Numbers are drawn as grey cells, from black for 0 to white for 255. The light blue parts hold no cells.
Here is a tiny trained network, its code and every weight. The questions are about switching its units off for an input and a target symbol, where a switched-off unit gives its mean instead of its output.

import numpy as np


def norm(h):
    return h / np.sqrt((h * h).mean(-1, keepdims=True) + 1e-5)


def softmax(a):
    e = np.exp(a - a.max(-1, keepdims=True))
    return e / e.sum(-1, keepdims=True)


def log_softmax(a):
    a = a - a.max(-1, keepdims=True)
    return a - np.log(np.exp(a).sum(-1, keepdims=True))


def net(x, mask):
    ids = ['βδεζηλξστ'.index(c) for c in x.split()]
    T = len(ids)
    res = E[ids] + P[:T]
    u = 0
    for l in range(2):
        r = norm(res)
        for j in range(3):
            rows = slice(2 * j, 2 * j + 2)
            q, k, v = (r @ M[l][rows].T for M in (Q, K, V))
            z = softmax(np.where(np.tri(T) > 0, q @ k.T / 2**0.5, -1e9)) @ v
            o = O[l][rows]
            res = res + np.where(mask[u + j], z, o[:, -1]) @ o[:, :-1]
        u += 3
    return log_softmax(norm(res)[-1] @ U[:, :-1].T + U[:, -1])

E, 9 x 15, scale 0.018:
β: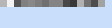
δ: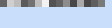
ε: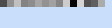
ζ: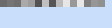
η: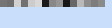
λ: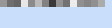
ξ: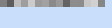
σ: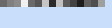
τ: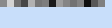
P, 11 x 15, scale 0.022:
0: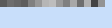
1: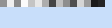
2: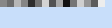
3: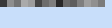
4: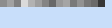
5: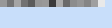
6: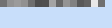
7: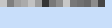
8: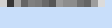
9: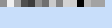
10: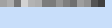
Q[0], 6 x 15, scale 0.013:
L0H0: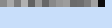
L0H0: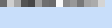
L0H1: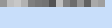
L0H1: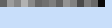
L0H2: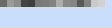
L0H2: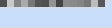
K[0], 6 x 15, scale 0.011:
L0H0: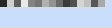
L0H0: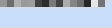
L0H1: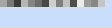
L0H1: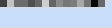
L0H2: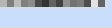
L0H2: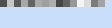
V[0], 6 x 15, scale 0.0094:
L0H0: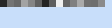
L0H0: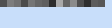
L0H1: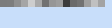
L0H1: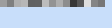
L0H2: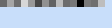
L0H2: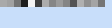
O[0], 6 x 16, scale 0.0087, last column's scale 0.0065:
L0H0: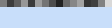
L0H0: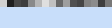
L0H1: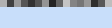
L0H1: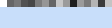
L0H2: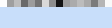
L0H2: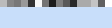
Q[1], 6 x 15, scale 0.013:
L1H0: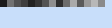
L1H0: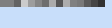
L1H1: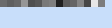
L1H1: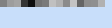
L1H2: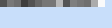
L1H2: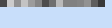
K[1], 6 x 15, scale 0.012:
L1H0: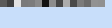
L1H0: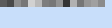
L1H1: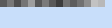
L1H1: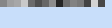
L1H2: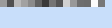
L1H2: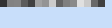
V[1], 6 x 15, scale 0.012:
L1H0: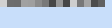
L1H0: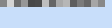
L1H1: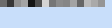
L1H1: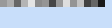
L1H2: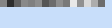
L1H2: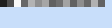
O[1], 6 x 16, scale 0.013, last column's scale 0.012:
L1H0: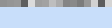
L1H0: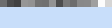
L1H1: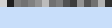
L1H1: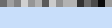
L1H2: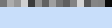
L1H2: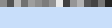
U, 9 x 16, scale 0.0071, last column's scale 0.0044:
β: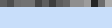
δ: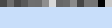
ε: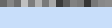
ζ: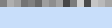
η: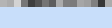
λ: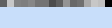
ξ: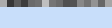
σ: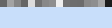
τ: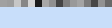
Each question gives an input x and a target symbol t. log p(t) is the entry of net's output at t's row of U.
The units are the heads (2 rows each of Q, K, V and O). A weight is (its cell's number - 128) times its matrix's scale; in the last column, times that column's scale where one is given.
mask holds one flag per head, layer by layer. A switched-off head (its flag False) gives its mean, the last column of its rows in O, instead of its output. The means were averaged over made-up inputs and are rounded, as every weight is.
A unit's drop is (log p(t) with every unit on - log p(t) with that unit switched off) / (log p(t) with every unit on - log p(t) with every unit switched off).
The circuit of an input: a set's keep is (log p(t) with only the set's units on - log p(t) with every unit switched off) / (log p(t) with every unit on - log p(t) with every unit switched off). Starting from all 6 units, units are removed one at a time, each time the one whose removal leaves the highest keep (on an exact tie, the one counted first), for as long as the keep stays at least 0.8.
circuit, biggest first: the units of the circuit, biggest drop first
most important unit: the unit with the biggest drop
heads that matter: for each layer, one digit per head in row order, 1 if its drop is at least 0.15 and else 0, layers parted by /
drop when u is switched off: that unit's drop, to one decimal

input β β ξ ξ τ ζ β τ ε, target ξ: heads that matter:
100 / 000
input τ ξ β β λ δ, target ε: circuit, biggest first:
(L1H1; L1H2)
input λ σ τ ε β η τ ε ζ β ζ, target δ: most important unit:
L0H2
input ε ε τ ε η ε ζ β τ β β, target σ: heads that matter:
000 / 001
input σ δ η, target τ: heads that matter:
001 / 000
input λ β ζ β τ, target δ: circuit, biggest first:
(L0H2; L1H1)
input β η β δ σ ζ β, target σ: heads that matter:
101 / 001
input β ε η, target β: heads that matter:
111 / 000
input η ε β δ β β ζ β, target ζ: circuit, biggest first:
(L1H2; L1H1; L0H2)
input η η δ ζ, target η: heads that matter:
001 / 100
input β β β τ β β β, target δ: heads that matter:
000 / 010
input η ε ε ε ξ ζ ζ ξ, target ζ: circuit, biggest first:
(L1H2; L1H1)
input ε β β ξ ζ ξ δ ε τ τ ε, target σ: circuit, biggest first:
(L1H2; L0H2)
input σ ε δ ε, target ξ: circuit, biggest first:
(L1H1)
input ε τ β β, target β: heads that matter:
001 / 101
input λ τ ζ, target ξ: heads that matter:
100 / 010
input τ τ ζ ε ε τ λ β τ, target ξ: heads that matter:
101 / 000
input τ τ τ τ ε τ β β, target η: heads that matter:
010 / 100
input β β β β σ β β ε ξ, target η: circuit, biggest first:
(L0H1; L0H0; L1H2)
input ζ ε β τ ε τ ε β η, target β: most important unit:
L0H1
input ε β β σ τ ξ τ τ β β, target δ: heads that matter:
100 / 010
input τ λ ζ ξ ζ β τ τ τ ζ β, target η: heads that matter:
110 / 100
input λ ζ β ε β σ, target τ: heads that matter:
001 / 000
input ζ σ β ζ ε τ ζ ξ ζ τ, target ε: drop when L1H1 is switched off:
0.4
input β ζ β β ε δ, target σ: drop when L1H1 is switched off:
0.1
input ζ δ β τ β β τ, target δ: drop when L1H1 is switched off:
0.6
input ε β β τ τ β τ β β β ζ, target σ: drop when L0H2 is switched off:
0.1
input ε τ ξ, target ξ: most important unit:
L0H0
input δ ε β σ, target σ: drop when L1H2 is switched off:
0.5
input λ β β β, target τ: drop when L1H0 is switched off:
0.1
